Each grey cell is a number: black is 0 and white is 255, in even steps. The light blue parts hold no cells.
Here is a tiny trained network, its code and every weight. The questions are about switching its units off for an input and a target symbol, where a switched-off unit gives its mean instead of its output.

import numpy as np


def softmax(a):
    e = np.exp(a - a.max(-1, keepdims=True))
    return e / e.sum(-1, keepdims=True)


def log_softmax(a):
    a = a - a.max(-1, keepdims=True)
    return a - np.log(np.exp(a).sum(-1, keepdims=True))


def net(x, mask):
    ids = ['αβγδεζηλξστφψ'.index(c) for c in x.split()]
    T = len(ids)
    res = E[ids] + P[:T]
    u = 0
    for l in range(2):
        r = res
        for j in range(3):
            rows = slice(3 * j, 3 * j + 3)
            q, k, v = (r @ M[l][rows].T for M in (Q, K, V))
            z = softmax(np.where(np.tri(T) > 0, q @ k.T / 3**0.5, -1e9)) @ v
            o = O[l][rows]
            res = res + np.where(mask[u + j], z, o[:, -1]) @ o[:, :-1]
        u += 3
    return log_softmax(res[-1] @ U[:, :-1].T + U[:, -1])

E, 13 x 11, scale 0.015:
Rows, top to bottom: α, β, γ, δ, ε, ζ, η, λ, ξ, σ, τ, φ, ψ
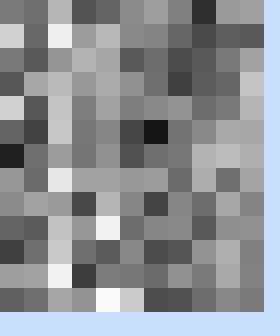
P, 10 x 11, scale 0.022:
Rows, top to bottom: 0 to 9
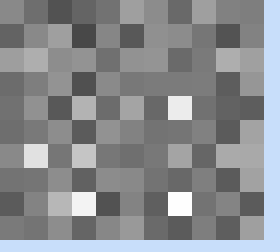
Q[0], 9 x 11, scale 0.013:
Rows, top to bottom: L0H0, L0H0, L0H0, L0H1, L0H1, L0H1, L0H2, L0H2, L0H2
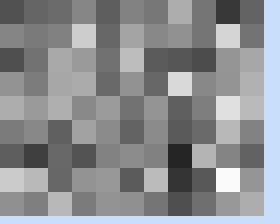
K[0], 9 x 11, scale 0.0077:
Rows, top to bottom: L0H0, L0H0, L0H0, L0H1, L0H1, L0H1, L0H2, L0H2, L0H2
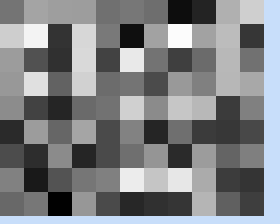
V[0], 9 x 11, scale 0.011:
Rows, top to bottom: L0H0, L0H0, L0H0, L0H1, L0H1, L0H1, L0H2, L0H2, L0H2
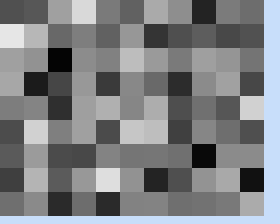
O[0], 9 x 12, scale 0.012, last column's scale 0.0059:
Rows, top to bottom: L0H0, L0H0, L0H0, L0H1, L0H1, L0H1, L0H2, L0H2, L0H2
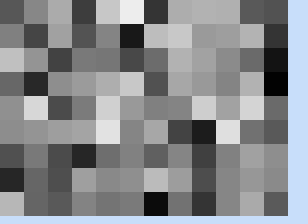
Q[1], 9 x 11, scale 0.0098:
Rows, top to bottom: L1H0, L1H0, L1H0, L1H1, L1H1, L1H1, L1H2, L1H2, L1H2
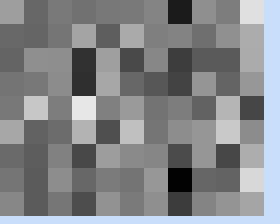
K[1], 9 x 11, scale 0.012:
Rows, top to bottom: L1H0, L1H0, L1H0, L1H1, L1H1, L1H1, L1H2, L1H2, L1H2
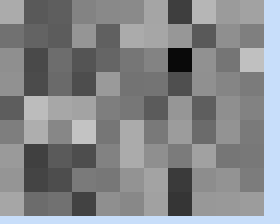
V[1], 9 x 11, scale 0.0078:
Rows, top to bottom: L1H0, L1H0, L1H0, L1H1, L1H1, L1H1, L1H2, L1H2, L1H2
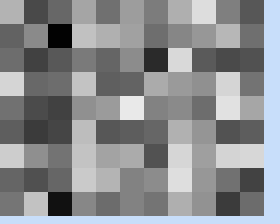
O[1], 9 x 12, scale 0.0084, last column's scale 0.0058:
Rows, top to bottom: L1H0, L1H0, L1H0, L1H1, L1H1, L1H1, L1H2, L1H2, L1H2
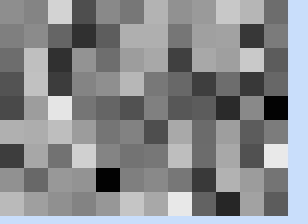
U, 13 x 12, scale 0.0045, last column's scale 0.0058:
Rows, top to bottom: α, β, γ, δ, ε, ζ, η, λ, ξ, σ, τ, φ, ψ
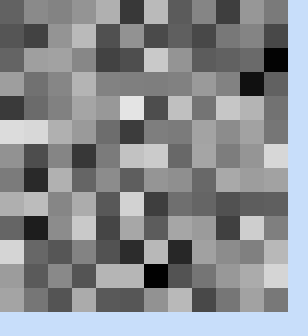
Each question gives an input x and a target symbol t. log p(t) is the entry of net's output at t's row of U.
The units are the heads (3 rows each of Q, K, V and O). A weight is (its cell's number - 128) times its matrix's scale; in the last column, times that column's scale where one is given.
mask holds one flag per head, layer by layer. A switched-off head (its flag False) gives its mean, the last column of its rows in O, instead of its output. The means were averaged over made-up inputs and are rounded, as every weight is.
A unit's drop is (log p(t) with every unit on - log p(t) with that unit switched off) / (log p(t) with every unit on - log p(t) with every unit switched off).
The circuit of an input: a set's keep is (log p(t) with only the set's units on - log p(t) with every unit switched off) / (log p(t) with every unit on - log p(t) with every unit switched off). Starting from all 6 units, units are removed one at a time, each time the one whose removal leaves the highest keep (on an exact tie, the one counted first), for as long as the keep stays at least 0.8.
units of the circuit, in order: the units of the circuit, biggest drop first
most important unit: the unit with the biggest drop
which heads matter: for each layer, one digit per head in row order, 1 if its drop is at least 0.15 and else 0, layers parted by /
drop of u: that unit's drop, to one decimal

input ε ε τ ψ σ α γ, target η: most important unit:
L0H0
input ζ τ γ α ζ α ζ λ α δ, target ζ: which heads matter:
010 / 110
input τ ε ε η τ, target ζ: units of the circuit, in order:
(L0H2; L1H0)
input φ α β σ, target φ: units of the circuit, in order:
(L1H2; L0H0; L1H0)
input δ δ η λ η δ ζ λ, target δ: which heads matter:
010 / 101
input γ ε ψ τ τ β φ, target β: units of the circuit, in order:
(L0H1; L1H0)
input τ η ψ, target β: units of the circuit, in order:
(L0H1; L1H1; L1H2)
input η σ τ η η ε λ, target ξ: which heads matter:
100 / 000
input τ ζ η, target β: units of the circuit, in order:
(L0H1; L1H1; L1H2)
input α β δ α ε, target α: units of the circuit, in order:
(L0H1; L1H1)
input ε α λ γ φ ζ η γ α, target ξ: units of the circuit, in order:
(L0H0; L0H1)
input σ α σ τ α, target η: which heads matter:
101 / 011
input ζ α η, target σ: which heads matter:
010 / 000
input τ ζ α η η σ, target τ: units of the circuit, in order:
(L0H1; L1H2; L0H0)
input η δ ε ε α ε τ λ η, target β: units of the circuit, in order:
(L0H1; L1H0; L1H2; L0H0)
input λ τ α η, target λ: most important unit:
L1H0
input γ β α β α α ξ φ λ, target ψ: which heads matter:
111 / 110
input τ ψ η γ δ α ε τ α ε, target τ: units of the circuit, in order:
(L0H1; L1H2)
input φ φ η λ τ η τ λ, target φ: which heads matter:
100 / 111
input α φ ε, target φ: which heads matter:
001 / 000
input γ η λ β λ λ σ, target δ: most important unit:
L0H2
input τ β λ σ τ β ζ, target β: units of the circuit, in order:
(L0H1; L1H0)
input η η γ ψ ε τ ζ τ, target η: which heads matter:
100 / 100
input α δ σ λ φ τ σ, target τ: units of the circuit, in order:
(L1H2; L0H1)
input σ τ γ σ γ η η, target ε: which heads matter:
100 / 001
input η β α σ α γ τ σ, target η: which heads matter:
100 / 110
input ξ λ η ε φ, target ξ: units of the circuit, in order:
(L0H0)
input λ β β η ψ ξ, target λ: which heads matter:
001 / 100
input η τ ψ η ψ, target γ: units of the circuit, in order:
(L0H2; L1H1; L1H2; L0H1)
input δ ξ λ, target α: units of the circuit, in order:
(L1H1; L0H1)
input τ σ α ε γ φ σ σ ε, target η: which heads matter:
111 / 011
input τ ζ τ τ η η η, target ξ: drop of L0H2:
0.1
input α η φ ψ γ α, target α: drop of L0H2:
0.6
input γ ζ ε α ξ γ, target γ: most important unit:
L0H1
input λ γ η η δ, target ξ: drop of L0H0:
0.5
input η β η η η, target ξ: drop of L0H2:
0.0
